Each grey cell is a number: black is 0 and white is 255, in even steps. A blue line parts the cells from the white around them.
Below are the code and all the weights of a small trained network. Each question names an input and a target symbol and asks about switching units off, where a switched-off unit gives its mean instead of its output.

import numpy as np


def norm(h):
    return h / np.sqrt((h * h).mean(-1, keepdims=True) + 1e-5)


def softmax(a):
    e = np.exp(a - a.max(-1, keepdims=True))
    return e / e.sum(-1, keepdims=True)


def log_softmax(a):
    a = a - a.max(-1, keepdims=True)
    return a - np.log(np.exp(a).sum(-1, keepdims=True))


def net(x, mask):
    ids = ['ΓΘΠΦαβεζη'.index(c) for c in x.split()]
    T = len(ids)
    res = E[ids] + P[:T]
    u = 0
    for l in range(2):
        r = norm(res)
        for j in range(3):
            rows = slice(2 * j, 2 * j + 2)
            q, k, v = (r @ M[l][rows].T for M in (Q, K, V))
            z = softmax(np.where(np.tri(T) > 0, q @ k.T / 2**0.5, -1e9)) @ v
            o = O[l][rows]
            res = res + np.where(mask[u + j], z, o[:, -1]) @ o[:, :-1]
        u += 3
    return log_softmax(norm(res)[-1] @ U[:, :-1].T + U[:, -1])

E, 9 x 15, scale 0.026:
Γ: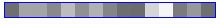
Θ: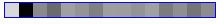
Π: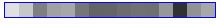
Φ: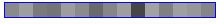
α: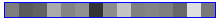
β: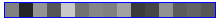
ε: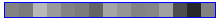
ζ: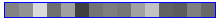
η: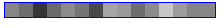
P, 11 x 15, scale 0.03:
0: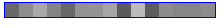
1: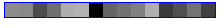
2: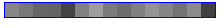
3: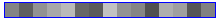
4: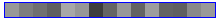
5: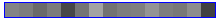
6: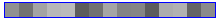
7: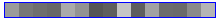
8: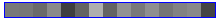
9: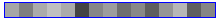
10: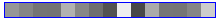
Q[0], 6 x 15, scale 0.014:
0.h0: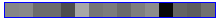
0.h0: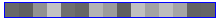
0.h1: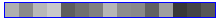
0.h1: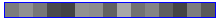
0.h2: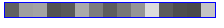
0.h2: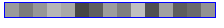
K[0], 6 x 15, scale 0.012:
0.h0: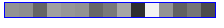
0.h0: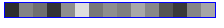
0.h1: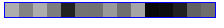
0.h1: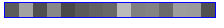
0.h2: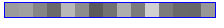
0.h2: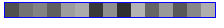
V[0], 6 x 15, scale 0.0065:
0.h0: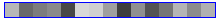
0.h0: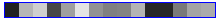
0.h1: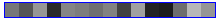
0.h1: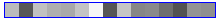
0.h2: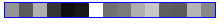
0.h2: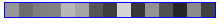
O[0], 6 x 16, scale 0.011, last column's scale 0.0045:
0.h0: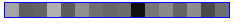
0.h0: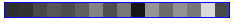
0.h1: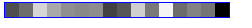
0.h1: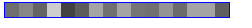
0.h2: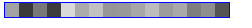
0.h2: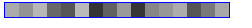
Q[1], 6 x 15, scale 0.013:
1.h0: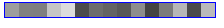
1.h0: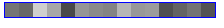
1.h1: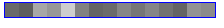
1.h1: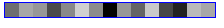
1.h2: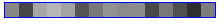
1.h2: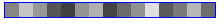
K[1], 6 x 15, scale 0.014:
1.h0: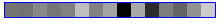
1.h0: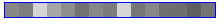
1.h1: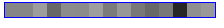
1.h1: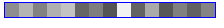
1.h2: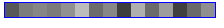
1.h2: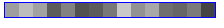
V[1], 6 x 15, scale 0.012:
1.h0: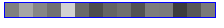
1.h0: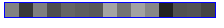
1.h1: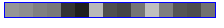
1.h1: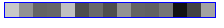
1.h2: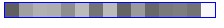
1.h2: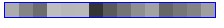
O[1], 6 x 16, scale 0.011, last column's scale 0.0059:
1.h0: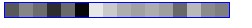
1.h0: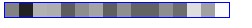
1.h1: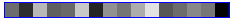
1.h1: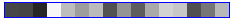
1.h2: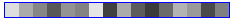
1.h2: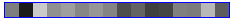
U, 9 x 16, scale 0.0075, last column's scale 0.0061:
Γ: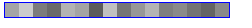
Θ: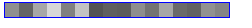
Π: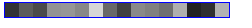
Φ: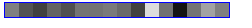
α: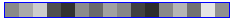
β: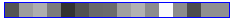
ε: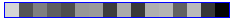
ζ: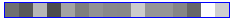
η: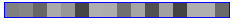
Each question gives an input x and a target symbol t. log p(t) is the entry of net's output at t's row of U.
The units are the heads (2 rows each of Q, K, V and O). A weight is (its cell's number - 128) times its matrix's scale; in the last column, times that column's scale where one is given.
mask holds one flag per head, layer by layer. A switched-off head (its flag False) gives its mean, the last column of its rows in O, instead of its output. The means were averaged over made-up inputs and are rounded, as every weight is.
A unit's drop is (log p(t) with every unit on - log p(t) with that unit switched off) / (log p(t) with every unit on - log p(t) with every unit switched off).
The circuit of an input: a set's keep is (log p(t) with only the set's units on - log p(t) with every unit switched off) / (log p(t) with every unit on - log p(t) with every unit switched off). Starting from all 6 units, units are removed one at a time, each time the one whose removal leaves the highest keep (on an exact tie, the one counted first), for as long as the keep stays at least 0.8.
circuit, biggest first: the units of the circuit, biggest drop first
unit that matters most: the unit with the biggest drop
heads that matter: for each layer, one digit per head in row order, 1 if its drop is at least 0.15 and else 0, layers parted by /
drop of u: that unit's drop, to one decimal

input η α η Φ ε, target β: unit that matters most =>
0.h2
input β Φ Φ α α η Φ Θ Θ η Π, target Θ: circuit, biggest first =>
[1.h1 0.h2]
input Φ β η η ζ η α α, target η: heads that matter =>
100 / 110
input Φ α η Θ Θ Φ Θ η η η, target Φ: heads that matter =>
100 / 010
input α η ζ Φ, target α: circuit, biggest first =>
[1.h1 0.h0]
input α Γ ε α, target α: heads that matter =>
000 / 010
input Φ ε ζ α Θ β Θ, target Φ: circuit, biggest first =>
[0.h0 1.h1]
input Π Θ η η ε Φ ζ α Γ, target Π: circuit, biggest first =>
[1.h1 0.h0 1.h0]
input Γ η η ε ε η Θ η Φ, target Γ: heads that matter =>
100 / 000
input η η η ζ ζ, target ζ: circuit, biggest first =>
[1.h2 0.h0]
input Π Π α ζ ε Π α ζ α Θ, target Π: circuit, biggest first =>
[1.h0 1.h1]
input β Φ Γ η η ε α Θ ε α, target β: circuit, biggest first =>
[0.h1 1.h2 0.h0]
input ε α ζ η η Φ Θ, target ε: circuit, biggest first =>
[1.h2 0.h0]
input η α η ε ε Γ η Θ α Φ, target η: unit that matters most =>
0.h2
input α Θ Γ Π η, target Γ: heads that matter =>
110 / 100
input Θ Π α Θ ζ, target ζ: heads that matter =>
001 / 101
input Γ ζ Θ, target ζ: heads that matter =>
000 / 000
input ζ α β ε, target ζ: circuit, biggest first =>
[0.h2 1.h1]
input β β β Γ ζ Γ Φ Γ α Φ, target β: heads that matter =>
110 / 001
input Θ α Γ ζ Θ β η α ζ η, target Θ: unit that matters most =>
1.h0
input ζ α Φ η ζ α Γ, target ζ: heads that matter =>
101 / 010
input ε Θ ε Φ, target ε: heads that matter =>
100 / 011
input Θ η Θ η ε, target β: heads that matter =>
001 / 100
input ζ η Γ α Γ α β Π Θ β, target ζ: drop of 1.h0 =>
0.0
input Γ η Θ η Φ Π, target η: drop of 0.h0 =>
0.1
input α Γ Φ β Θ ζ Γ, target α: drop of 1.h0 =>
0.1
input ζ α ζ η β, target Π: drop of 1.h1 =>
1.0
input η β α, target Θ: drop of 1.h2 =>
0.3
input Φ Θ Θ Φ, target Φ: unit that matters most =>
0.h0
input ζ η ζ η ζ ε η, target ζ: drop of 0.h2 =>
0.3
